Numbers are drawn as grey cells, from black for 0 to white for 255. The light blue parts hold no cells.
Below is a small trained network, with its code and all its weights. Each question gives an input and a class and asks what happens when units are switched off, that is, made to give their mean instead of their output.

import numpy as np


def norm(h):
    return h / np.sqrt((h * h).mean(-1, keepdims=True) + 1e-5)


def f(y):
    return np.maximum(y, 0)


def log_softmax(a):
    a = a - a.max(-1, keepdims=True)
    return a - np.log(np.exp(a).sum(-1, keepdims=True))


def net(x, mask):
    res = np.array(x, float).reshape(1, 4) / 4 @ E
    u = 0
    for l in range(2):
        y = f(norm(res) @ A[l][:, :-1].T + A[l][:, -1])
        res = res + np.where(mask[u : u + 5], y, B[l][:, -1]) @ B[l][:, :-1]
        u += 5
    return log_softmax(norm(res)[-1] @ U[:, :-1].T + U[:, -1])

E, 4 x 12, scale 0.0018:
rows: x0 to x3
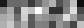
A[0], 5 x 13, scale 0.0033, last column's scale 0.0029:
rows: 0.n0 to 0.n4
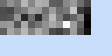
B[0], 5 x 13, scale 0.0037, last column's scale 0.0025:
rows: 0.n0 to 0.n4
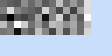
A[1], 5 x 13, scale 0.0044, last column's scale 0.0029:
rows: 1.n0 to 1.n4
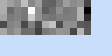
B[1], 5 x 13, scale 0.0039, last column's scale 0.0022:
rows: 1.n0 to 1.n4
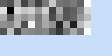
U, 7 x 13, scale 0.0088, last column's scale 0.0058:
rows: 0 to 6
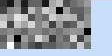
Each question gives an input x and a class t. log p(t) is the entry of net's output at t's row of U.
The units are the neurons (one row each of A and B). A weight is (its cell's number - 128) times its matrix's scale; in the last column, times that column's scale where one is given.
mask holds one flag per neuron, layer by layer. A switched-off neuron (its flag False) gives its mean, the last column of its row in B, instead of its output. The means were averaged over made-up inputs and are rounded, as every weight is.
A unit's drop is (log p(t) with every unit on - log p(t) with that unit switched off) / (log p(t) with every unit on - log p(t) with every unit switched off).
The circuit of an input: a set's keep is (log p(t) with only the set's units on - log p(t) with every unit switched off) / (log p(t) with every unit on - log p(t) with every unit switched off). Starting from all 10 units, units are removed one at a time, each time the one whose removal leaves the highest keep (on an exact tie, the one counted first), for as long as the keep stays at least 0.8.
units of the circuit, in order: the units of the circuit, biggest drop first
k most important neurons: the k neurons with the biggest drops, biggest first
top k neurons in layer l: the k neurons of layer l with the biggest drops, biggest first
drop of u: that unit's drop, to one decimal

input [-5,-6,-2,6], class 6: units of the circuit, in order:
1.n4
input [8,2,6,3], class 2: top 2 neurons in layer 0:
0.n3, 0.n2
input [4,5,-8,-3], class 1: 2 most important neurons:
0.n1, 1.n3
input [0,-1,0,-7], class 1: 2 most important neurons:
0.n1, 1.n3
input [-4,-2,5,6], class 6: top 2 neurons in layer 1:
1.n4, 1.n1
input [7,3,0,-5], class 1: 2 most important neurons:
1.n3, 0.n1
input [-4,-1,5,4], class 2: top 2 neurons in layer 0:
0.n1, 0.n3
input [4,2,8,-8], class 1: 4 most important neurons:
0.n1, 1.n3, 0.n2, 1.n1
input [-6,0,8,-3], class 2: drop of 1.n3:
0.1
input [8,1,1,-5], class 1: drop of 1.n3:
0.1
